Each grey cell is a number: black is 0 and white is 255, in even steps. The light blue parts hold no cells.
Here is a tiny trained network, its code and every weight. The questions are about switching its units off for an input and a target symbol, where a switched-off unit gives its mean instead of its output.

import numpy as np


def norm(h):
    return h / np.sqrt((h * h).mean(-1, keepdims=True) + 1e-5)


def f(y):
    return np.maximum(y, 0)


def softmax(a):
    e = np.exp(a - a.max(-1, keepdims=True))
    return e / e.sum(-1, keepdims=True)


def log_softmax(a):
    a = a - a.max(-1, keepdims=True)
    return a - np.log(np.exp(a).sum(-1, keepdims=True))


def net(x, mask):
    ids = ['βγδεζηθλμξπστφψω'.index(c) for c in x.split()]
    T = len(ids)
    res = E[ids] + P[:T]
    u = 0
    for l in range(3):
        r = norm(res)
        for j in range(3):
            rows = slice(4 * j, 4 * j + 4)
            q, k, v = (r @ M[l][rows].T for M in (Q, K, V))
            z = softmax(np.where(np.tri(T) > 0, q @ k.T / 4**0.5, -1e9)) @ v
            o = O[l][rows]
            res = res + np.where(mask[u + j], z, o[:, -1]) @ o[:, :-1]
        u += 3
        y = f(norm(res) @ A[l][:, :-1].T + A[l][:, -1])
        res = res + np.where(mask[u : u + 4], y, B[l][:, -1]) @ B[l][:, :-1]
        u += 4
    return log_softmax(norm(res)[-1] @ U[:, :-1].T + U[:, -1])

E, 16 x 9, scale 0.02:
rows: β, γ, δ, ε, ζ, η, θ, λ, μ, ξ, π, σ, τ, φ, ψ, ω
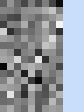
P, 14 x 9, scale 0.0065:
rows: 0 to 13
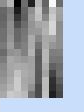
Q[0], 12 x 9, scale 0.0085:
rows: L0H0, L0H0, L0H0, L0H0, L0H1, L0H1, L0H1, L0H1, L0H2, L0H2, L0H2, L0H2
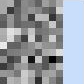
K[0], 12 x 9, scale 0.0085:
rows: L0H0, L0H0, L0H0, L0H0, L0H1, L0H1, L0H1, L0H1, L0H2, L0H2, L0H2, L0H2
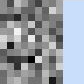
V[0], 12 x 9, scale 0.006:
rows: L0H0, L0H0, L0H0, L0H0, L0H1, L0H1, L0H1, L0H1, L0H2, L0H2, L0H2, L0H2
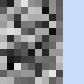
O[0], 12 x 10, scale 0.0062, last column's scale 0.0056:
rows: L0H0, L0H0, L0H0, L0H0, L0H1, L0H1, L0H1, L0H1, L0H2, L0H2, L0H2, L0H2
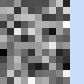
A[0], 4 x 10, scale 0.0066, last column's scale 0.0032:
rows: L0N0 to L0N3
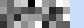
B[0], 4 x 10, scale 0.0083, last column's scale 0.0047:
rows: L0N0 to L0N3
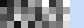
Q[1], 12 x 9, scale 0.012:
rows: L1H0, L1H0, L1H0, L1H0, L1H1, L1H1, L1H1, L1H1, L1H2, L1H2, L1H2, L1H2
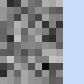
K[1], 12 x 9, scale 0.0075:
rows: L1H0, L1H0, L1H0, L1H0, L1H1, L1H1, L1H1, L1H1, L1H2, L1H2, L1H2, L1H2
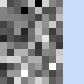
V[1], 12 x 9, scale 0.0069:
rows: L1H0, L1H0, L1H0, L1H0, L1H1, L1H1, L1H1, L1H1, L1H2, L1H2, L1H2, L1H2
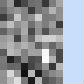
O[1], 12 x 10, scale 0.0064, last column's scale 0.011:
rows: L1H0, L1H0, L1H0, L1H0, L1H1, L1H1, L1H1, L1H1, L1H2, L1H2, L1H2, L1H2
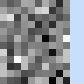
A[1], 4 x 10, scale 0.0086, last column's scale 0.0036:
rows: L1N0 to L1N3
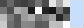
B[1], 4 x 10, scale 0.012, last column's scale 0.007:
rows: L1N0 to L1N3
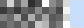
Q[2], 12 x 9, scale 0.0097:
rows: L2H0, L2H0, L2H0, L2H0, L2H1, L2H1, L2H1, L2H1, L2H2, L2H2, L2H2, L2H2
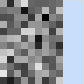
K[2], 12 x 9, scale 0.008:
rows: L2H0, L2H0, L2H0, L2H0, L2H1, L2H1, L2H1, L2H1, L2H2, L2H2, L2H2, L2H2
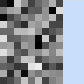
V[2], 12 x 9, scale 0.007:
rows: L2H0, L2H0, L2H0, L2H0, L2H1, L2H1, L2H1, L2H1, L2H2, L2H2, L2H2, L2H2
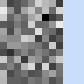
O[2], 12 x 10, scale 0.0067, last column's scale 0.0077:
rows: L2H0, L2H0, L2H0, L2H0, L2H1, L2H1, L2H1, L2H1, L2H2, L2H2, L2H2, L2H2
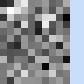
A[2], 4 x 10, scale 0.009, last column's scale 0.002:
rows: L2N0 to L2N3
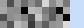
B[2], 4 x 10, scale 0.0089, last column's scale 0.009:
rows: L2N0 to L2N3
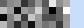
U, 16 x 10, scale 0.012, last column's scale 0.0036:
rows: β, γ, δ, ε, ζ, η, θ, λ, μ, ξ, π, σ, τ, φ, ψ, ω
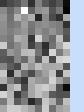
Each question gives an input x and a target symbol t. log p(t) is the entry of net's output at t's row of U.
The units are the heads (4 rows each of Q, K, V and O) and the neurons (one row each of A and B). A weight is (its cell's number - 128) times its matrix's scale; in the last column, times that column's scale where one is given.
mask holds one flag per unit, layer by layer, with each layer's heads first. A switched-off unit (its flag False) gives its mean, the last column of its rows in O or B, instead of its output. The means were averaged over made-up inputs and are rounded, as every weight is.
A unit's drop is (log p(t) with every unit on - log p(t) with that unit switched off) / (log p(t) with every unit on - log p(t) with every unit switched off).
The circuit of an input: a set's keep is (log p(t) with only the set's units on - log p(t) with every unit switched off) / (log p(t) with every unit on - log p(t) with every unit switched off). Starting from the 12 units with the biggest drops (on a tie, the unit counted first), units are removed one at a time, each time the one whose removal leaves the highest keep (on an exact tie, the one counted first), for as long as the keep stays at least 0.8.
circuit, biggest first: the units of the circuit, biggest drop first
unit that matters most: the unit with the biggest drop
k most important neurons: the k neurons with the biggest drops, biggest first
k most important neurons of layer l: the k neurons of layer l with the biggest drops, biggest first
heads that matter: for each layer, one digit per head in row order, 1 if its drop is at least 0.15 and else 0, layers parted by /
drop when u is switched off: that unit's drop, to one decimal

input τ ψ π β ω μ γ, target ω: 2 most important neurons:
(L1N1; L0N3)
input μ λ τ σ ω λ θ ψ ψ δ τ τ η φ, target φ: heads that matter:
000 / 001 / 000
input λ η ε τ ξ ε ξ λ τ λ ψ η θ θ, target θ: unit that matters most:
L0H0
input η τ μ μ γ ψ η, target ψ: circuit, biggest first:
(L0H2; L1N0)
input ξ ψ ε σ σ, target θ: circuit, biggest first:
(L2H0; L1N1)
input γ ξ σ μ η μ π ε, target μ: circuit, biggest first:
(L0N0; L1N1)
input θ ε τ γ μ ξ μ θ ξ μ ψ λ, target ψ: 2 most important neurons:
(L1N0; L2N1)
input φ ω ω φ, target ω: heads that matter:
010 / 000 / 100
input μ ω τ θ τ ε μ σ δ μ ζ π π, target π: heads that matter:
000 / 001 / 000
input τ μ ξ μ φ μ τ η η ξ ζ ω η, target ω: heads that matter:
010 / 001 / 100
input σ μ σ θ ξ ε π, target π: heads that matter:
100 / 001 / 000
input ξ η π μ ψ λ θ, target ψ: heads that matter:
001 / 010 / 000
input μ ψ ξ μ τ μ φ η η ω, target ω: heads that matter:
010 / 000 / 100
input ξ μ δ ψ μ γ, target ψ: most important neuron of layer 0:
(L0N0)
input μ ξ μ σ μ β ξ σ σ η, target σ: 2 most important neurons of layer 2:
(L2N0; L2N1)
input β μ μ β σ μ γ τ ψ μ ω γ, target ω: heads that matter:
010 / 001 / 100
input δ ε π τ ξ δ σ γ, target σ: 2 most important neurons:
(L1N1; L2N0)
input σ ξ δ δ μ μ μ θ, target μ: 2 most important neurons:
(L1N1; L2N1)
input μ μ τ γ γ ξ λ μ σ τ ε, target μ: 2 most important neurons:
(L0N0; L1N1)
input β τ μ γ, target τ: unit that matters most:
L0N3
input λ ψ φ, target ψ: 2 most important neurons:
(L1N0; L2N1)
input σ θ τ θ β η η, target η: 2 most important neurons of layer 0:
(L0N2; L0N1)
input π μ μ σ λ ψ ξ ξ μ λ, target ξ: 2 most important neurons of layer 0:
(L0N0; L0N3)
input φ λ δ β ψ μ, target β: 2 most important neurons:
(L0N3; L1N1)
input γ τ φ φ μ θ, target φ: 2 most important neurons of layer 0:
(L0N3; L0N0)
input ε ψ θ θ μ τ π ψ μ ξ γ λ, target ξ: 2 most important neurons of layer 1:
(L1N3; L1N1)
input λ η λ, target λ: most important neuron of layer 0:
(L0N2)
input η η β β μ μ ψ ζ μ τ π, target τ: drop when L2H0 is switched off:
0.4
